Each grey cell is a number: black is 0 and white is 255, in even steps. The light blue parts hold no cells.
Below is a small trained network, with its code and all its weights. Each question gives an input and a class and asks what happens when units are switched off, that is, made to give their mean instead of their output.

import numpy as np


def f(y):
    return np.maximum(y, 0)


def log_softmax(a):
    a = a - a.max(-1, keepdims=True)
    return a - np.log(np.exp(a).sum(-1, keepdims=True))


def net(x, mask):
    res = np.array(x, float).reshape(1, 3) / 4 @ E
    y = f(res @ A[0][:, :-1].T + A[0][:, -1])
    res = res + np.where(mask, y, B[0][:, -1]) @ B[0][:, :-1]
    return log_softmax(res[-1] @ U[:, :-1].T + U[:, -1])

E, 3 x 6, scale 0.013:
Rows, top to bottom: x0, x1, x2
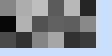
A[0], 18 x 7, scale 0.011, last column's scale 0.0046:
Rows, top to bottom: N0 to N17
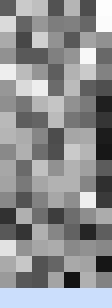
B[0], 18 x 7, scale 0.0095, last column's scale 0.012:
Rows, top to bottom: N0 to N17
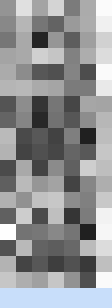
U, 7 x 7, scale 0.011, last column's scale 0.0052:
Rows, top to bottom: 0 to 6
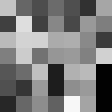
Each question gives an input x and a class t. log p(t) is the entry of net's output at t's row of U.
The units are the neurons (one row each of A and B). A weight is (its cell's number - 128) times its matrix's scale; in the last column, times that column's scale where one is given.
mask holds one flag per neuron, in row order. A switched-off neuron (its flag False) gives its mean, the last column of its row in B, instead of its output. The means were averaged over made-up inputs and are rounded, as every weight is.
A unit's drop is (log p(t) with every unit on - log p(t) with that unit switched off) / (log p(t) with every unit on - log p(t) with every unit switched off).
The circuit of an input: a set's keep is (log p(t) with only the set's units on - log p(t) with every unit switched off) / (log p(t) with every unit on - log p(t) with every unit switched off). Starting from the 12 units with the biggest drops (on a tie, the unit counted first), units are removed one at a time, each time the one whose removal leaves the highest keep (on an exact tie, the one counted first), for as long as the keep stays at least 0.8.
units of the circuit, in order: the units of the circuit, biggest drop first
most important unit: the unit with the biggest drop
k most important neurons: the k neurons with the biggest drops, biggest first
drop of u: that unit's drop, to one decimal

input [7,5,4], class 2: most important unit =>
N0
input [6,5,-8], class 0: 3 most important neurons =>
N9, N16, N8
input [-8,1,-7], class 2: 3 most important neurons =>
N3, N12, N14
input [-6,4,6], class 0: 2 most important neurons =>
N0, N5
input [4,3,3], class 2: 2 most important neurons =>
N0, N2
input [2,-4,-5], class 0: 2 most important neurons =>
N8, N4
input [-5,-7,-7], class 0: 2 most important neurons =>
N8, N4
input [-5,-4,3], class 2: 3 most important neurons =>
N17, N12, N13
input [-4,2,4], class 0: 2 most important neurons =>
N0, N5
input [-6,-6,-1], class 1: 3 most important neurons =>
N2, N7, N15
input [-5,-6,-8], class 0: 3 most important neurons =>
N8, N4, N16
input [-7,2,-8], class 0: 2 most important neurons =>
N16, N9
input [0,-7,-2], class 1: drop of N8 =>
0.0
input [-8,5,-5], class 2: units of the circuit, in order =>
N3
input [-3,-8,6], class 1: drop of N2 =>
0.1
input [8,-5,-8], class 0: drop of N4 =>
0.7
